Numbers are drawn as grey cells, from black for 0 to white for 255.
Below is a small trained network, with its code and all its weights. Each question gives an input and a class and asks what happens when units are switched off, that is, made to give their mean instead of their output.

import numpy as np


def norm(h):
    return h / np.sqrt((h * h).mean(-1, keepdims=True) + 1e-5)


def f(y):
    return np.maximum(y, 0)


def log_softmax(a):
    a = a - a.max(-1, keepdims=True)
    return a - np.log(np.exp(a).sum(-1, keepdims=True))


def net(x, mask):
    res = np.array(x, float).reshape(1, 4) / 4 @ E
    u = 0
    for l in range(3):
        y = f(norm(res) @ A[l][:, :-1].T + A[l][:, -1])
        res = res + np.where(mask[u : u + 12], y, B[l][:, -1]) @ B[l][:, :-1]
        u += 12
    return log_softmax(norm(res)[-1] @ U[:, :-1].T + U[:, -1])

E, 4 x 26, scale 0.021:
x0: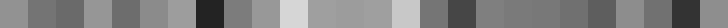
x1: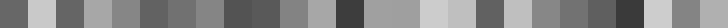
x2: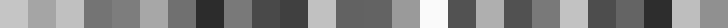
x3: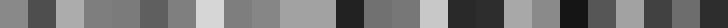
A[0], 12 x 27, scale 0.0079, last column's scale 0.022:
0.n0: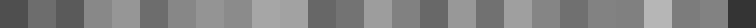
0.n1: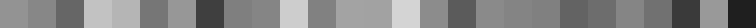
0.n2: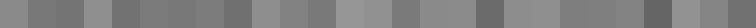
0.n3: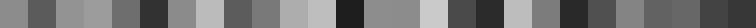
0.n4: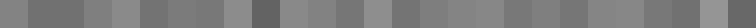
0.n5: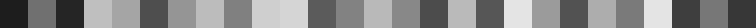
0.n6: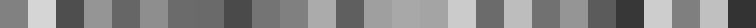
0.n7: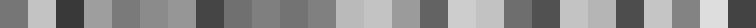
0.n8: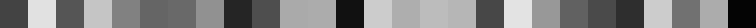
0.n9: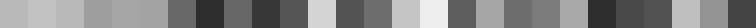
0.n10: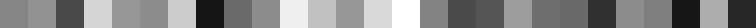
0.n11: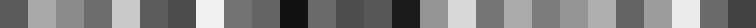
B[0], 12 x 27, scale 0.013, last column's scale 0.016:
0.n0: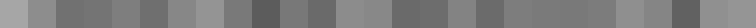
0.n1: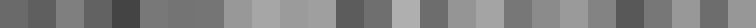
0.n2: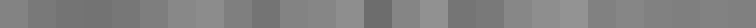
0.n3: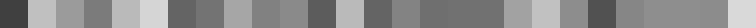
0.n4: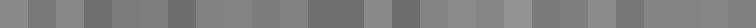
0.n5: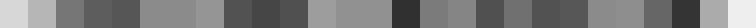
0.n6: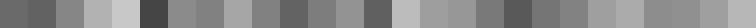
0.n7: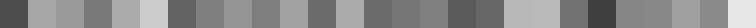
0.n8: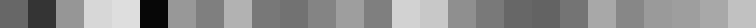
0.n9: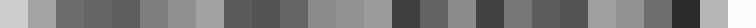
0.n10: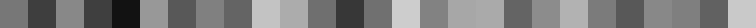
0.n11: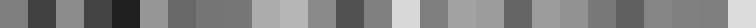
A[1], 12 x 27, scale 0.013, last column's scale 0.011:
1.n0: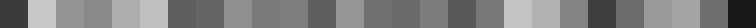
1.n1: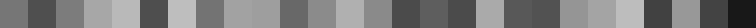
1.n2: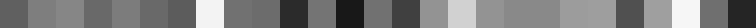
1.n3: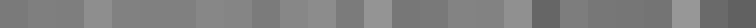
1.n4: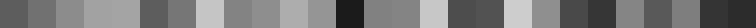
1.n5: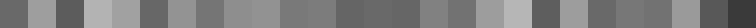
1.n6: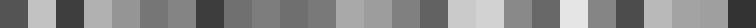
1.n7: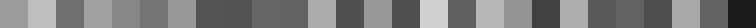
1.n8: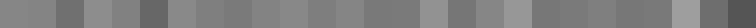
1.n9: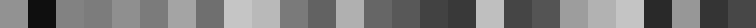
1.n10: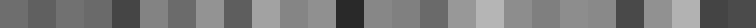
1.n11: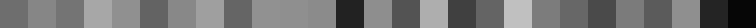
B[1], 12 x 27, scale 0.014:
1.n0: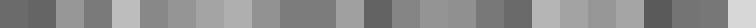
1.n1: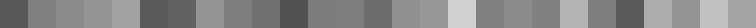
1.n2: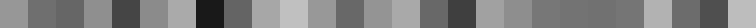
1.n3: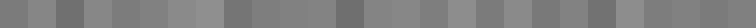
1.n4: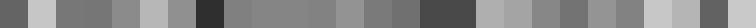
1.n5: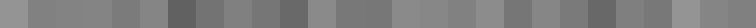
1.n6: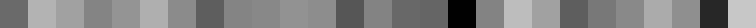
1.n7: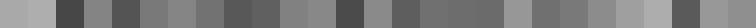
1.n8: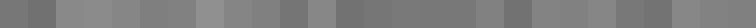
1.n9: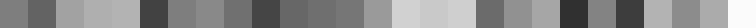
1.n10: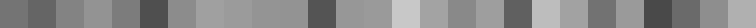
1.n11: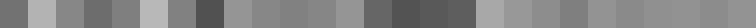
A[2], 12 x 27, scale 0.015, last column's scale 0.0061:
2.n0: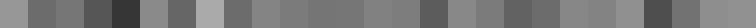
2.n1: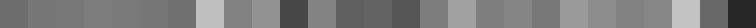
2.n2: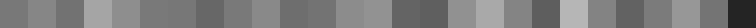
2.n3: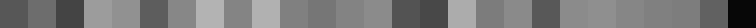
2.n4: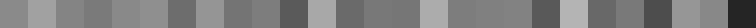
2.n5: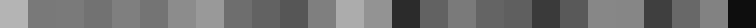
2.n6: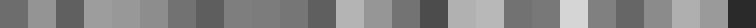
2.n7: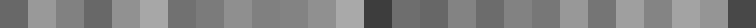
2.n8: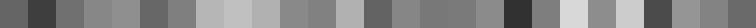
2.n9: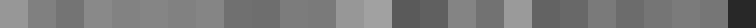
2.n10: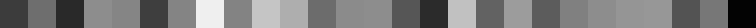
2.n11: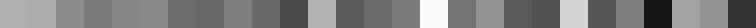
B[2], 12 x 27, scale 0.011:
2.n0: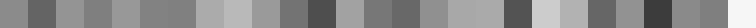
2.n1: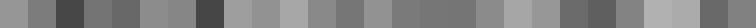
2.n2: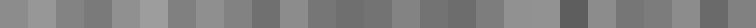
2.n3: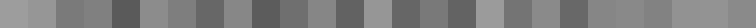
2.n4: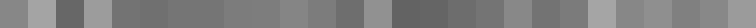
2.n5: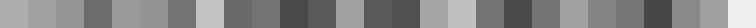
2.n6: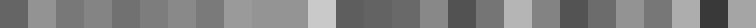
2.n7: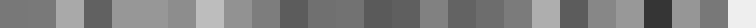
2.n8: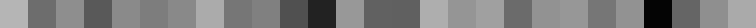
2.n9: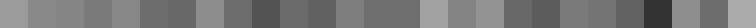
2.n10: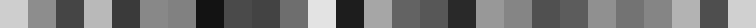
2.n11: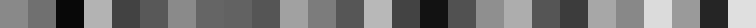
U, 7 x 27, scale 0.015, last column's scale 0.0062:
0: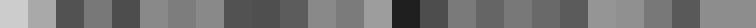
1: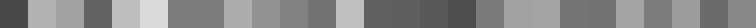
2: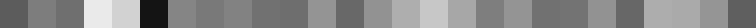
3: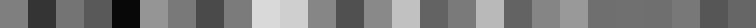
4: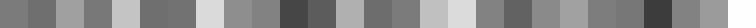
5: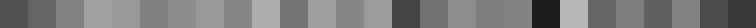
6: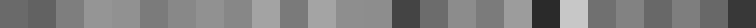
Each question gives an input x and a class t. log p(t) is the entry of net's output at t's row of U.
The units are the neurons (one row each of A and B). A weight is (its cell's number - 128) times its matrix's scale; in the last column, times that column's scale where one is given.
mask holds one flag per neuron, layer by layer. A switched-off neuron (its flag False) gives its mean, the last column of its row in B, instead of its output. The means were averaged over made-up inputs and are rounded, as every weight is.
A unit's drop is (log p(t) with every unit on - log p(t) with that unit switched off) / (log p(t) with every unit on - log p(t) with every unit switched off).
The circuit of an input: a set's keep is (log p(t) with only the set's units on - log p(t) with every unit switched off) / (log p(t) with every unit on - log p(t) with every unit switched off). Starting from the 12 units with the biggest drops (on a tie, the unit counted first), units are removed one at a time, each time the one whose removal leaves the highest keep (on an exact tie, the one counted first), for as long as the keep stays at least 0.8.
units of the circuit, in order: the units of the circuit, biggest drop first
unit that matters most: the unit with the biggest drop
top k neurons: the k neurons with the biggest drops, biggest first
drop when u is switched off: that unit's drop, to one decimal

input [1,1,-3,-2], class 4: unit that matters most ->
2.n5
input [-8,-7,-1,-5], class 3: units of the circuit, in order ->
0.n11, 1.n2
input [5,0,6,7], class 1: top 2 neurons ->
0.n3, 0.n5
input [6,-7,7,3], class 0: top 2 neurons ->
0.n9, 0.n8
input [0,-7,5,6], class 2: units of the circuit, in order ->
1.n9, 0.n5
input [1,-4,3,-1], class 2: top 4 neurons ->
0.n5, 1.n9, 0.n7, 0.n3
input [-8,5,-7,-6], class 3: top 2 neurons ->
0.n11, 1.n2
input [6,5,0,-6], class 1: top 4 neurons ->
0.n7, 0.n11, 1.n6, 1.n9
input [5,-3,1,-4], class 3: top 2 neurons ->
0.n10, 0.n3
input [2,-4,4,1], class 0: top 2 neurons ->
0.n9, 2.n11
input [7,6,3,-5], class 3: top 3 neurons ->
0.n10, 1.n9, 0.n1
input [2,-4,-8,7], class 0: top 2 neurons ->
0.n5, 0.n7
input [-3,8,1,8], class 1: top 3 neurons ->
0.n3, 1.n4, 1.n9
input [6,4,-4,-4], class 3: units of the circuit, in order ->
0.n10
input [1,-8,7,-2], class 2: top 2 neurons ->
1.n9, 0.n5
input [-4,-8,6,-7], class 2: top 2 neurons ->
1.n9, 0.n3
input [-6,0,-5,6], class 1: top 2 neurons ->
0.n3, 0.n9
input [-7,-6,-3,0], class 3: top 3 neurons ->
0.n11, 1.n2, 0.n8
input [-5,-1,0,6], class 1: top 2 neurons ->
0.n3, 1.n4
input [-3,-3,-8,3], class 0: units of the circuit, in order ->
2.n10
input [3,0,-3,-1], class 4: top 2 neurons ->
2.n0, 0.n5
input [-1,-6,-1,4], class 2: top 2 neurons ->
1.n9, 0.n7
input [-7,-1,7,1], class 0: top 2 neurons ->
0.n9, 0.n10
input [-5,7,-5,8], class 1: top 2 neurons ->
1.n4, 0.n3
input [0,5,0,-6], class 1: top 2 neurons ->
0.n7, 1.n6
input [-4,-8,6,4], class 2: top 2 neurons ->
1.n9, 0.n5
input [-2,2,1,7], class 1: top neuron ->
1.n4
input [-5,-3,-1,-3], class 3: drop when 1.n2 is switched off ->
0.2
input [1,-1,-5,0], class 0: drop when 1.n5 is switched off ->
0.0
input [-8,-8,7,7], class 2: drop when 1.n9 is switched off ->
1.0
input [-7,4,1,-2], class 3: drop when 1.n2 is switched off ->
0.1
